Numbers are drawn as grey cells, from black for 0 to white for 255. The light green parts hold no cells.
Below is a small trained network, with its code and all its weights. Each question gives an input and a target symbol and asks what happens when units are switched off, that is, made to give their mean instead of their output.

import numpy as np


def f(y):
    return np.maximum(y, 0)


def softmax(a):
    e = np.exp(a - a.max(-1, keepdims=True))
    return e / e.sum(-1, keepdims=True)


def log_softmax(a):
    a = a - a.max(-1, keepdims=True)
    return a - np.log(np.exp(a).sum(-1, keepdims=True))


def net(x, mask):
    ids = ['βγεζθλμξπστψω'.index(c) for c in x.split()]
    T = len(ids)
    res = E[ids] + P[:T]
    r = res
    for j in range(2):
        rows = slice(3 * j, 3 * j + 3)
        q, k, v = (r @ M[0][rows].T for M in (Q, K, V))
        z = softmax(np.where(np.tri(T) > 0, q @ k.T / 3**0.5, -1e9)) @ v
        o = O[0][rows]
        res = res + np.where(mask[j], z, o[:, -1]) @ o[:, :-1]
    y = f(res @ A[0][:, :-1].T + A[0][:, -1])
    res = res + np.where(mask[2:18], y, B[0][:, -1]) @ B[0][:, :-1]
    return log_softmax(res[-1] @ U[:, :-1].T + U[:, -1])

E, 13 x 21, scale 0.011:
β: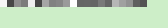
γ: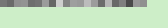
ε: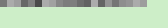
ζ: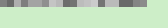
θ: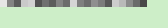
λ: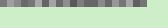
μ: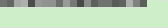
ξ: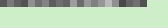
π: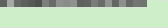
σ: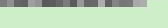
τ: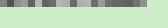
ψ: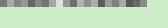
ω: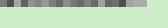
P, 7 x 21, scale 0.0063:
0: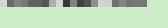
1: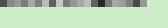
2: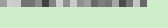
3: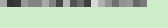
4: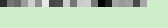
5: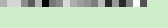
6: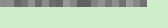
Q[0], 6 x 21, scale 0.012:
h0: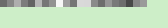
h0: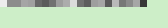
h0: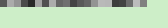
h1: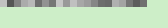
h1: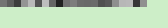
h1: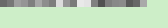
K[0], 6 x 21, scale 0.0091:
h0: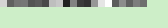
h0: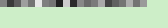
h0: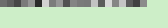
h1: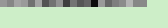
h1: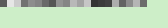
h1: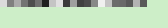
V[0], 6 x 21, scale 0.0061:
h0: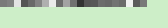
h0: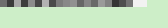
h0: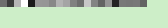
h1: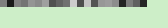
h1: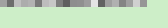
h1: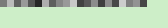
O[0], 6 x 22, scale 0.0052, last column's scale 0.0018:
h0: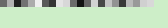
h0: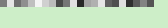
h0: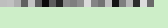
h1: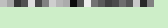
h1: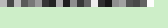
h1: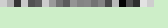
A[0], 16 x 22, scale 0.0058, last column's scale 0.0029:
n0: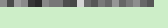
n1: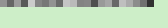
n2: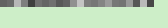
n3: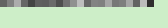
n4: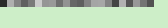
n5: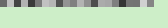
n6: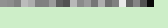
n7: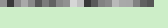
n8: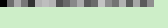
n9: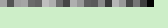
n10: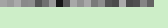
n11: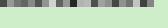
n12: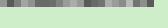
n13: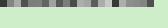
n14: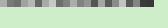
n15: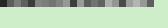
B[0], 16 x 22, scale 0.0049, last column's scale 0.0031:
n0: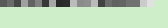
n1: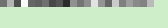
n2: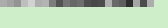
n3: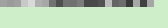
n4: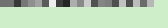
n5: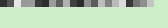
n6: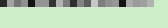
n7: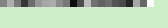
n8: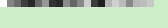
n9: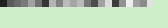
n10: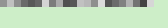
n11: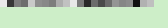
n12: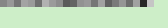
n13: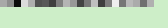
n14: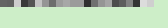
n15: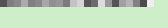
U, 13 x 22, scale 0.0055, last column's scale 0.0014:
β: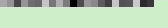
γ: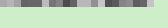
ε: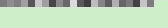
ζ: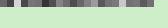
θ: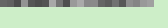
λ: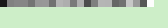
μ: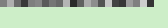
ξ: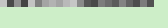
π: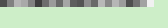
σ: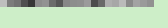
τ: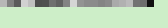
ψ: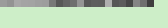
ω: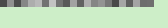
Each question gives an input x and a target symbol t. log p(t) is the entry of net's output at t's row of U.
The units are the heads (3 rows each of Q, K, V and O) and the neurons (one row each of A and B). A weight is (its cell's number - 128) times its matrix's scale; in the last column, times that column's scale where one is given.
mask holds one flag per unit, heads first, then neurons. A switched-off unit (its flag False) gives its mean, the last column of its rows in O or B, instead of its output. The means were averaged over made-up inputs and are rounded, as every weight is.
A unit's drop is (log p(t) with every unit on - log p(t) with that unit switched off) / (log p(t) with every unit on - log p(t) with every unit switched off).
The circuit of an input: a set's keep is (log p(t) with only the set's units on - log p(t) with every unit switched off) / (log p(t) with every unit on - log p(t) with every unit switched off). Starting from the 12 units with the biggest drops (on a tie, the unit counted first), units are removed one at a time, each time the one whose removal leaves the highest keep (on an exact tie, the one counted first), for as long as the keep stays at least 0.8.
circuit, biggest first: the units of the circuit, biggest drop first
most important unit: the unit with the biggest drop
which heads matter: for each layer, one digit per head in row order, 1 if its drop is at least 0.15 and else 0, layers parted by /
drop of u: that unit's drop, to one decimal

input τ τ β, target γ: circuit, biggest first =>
(h0; n10)
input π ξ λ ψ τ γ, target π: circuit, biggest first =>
(h1; n5)
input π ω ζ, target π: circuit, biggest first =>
(h1; n5)
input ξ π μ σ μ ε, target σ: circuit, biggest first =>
(n8; h0; h1)
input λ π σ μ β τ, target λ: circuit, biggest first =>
(h0; h1; n15)
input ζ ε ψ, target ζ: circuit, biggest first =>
(h1)
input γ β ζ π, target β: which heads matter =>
11
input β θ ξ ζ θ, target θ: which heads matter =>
10
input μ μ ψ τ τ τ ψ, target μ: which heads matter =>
10
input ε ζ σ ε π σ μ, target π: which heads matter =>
01
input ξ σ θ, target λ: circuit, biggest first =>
(h0; n9; n6)
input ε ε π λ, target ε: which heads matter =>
11
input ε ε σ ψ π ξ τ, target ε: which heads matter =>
11
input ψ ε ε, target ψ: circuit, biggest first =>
(h1; h0; n3; n2)
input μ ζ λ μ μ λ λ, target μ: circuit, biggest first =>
(h0)
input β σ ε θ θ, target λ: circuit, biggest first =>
(n9; h0; n6)
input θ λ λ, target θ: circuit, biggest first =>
(h0; n0)
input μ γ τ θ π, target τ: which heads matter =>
11
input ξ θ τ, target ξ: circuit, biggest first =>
(h1; n11; h0)
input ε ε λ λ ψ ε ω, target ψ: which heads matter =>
11
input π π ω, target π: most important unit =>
h1
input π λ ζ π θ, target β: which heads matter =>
10
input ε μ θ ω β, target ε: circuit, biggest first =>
(h0; n14; n1)
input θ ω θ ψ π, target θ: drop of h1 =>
0.2
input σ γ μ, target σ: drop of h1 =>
0.4
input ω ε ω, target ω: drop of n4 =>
0.3
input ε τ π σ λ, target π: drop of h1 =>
0.9
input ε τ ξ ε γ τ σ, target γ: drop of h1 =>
0.1
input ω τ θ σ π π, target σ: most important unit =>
n8
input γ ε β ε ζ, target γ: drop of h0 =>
1.0
